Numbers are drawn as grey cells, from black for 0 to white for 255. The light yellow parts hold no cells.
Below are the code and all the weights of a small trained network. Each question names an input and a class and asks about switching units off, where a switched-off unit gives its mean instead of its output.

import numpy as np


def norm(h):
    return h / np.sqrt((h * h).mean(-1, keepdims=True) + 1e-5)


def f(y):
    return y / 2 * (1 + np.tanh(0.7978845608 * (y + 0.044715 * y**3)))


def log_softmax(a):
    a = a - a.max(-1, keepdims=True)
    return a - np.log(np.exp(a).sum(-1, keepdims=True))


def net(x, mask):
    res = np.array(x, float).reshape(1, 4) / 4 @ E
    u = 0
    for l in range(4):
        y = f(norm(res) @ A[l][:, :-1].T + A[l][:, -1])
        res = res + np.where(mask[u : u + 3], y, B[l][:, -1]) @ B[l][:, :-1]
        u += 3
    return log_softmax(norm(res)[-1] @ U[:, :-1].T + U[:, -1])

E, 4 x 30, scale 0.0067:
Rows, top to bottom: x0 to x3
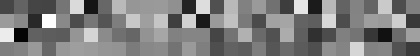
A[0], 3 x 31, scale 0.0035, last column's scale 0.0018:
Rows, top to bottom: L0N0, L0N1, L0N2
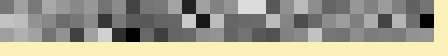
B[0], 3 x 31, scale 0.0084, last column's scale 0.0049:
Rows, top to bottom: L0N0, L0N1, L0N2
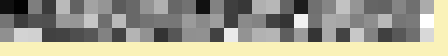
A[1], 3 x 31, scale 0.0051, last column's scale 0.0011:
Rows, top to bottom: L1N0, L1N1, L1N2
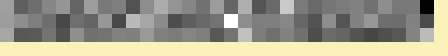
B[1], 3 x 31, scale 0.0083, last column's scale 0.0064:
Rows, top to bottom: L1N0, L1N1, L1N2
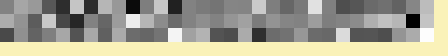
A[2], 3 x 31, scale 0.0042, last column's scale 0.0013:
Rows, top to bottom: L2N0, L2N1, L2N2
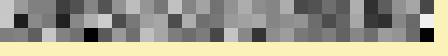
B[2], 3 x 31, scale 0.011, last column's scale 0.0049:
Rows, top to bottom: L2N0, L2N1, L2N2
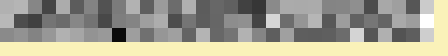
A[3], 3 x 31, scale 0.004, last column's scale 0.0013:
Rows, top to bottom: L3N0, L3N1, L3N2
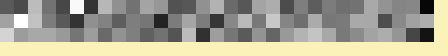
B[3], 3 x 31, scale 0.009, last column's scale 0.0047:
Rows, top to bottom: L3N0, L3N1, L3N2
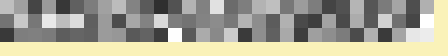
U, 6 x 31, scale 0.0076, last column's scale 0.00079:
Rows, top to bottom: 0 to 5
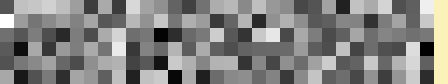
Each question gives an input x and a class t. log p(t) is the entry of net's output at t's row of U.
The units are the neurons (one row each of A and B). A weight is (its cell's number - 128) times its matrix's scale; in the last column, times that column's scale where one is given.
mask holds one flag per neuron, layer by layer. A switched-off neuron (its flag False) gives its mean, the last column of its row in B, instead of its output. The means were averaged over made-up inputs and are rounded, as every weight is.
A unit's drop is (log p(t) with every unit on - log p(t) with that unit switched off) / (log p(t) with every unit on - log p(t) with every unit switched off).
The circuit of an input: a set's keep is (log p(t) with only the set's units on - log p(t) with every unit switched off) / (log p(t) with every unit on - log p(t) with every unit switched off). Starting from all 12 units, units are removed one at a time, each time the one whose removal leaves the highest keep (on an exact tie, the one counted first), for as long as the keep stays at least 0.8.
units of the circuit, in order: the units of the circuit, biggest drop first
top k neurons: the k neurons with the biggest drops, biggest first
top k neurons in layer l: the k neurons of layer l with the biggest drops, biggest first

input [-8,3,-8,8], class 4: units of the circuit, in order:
L3N2
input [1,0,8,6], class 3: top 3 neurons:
L0N2, L1N2, L3N1
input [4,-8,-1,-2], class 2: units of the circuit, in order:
L3N0, L1N2
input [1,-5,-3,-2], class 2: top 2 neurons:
L0N0, L3N0
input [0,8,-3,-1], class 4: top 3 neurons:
L0N1, L3N2, L0N2
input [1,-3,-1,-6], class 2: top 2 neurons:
L0N0, L1N2
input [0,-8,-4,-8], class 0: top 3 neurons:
L0N2, L3N1, L0N1
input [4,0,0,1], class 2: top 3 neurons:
L0N2, L0N0, L1N2
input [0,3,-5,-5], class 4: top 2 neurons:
L0N2, L3N1
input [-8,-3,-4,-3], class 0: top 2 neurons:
L0N2, L3N1
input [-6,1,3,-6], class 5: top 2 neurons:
L0N1, L2N1
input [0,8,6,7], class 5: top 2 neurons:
L0N2, L1N0
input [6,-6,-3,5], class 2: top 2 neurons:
L3N0, L1N2
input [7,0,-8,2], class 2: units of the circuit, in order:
L3N1
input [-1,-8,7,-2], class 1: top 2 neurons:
L0N2, L0N1
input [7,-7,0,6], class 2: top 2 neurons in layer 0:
L0N0, L0N1
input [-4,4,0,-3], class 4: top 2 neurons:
L3N2, L0N1
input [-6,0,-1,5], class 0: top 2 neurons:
L0N2, L3N1
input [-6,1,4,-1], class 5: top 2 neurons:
L0N1, L2N1
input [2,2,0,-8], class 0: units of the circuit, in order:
L2N1
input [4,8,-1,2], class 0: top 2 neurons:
L1N2, L2N1
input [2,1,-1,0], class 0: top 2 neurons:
L0N1, L1N2
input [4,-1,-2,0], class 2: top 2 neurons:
L1N2, L3N0
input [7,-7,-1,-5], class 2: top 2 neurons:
L3N0, L1N2
